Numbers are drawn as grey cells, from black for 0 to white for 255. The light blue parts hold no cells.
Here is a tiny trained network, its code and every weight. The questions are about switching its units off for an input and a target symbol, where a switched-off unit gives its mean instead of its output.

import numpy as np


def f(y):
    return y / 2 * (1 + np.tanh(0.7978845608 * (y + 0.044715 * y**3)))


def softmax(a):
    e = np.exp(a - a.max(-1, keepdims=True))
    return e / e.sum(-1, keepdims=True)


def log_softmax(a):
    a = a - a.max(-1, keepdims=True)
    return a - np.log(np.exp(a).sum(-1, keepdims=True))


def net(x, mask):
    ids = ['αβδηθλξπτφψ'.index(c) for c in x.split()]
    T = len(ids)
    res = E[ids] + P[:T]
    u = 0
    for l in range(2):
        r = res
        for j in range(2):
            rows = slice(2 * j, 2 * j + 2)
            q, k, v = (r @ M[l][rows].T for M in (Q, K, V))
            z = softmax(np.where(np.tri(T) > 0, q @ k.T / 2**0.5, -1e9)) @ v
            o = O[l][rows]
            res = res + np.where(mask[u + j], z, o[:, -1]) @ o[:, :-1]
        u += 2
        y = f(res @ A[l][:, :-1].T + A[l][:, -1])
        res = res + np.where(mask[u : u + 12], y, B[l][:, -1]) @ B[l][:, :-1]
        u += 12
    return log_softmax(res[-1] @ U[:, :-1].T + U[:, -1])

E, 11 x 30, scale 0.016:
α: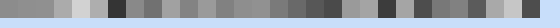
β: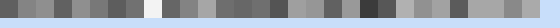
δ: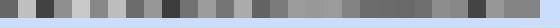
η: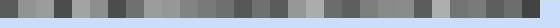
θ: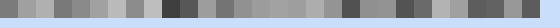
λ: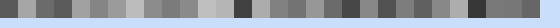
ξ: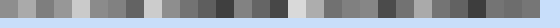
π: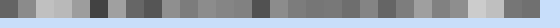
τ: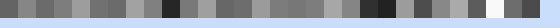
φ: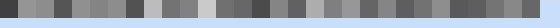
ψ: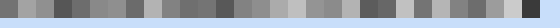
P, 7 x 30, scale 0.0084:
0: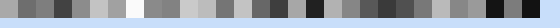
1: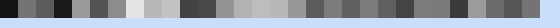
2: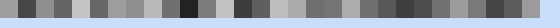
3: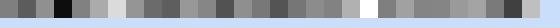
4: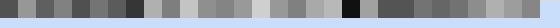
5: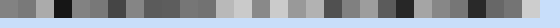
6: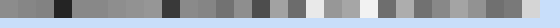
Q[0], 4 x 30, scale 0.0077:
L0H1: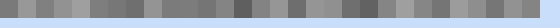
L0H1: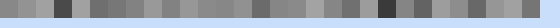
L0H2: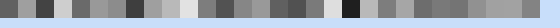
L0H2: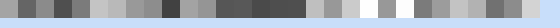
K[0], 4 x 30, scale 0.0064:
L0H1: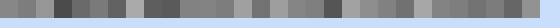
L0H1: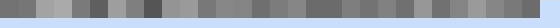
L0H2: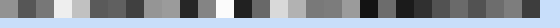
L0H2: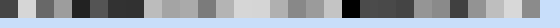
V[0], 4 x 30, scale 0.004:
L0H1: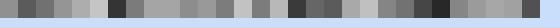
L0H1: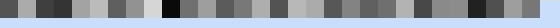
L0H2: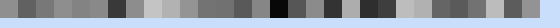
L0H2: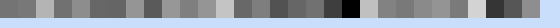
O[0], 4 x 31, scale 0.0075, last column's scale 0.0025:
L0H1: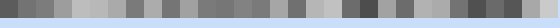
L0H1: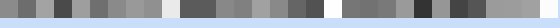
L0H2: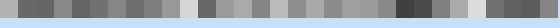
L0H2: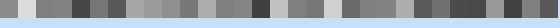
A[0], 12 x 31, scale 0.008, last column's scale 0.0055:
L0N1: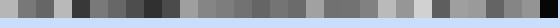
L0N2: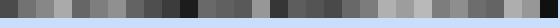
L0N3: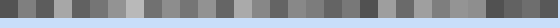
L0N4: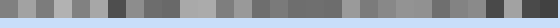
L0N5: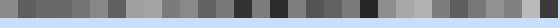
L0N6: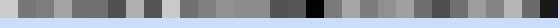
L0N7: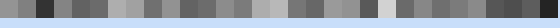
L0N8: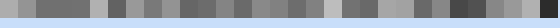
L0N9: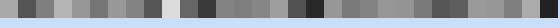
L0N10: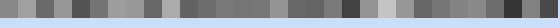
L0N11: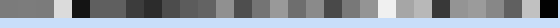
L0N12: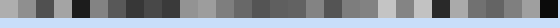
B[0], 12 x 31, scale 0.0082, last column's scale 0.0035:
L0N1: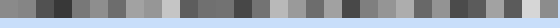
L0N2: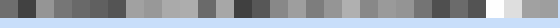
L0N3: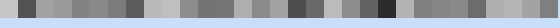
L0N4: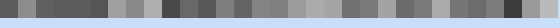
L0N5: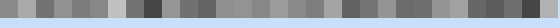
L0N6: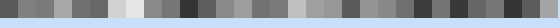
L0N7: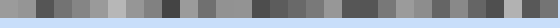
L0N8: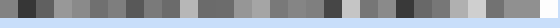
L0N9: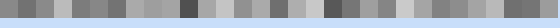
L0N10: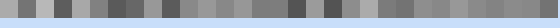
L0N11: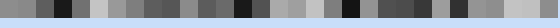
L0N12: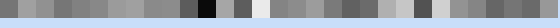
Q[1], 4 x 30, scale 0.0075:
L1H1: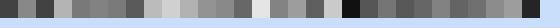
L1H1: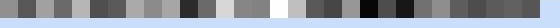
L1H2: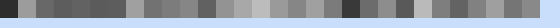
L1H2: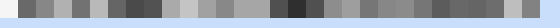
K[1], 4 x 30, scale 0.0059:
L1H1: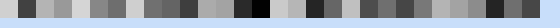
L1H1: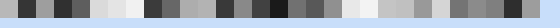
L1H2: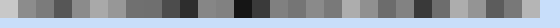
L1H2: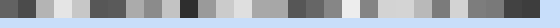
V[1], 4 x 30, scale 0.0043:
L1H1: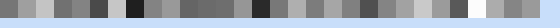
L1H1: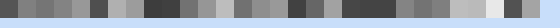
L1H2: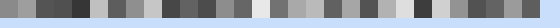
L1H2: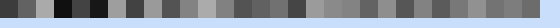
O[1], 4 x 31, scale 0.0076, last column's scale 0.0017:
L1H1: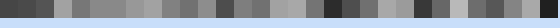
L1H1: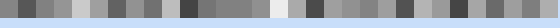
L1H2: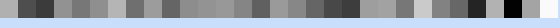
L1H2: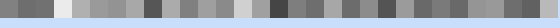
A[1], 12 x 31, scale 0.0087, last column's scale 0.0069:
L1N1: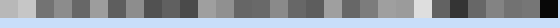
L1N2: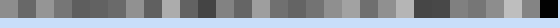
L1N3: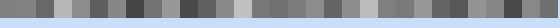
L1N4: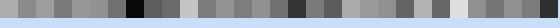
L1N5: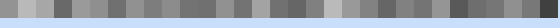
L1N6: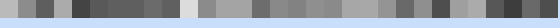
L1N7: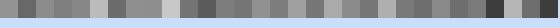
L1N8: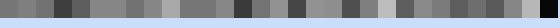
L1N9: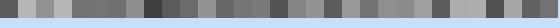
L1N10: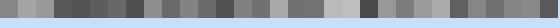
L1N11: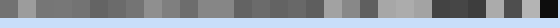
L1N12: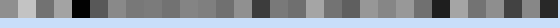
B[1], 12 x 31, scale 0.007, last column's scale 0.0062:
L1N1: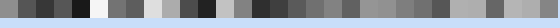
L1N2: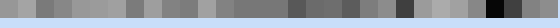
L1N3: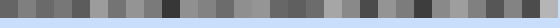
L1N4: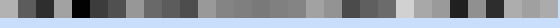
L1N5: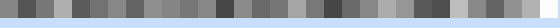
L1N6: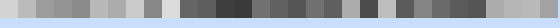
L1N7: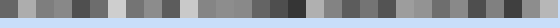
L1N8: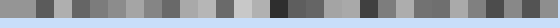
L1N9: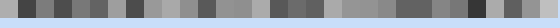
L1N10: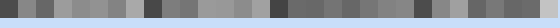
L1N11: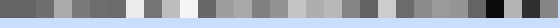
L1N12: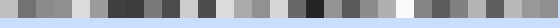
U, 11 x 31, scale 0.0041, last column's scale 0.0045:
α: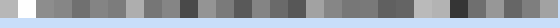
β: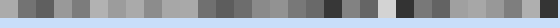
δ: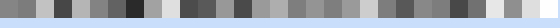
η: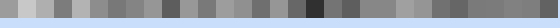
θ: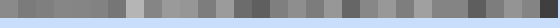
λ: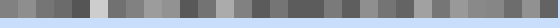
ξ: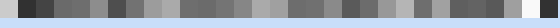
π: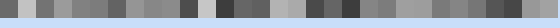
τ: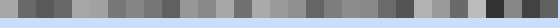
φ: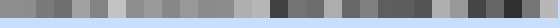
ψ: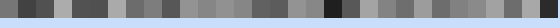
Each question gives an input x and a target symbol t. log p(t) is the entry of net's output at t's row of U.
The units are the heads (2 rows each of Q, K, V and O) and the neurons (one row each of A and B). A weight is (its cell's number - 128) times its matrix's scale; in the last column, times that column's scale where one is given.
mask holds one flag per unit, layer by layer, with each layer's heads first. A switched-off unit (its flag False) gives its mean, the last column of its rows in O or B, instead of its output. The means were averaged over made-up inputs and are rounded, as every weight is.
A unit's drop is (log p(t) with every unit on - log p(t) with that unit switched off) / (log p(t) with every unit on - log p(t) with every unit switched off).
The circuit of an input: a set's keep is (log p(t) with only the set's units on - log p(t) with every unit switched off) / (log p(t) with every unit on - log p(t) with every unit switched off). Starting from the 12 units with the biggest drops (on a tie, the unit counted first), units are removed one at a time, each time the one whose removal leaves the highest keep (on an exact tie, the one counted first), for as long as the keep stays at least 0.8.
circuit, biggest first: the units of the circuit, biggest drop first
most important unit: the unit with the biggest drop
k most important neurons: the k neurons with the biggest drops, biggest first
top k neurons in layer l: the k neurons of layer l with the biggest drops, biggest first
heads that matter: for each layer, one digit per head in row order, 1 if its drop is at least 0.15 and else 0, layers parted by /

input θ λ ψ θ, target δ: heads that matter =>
10 / 01
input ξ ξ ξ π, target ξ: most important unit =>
L1N4
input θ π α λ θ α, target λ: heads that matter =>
11 / 10
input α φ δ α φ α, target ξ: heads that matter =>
10 / 11
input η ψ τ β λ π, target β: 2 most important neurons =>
[L1N6; L1N3]
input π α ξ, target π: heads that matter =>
11 / 10
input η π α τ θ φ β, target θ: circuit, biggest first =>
[L0H2; L0N2; L1N11]
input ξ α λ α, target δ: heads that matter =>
10 / 01
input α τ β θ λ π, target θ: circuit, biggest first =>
[L1N11; L0H2; L0N2]
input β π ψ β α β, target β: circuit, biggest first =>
[L0H2; L0H1; L1N6]
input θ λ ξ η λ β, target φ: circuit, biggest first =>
[L1H1; L0N5]
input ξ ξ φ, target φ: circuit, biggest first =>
[L0H1; L1N8; L1H2; L1N10]
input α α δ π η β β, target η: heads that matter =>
11 / 10
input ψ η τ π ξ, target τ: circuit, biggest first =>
[L1H1; L0H1; L0H2; L1N3]
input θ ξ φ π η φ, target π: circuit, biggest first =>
[L1H1; L0H2; L0H1]
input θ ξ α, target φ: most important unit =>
L0N6
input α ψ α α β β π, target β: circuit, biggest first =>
[L0H2; L1N6]
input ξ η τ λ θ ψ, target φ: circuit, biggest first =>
[L1N10; L0H1; L1N7]
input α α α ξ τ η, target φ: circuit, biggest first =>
[L0H1; L1N8]
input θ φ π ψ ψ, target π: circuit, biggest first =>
[L1H1; L0H1; L0H2]
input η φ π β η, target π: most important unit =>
L1H1
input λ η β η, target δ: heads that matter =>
11 / 01
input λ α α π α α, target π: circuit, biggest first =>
[L1H1; L0H1; L0H2]
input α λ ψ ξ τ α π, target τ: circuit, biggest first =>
[L1H1; L0H2; L1N3]
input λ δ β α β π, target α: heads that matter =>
01 / 10
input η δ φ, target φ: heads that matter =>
10 / 10
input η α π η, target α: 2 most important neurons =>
[L1N6; L1N4]
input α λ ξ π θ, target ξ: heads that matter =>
11 / 10
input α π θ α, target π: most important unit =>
L0N4
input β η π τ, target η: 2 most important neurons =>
[L1N12; L0N8]
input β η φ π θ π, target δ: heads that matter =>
10 / 01
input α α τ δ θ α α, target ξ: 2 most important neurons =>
[L1N4; L0N8]
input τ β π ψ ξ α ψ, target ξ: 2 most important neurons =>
[L1N4; L1N12]
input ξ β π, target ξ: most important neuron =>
[L1N4]
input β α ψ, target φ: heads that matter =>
11 / 00
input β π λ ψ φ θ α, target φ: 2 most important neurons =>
[L0N4; L1N3]
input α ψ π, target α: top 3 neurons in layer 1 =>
[L1N6; L1N4; L1N5]
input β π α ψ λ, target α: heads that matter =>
10 / 10
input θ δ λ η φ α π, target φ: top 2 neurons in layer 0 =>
[L0N8; L0N2]
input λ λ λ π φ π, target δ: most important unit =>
L0N11
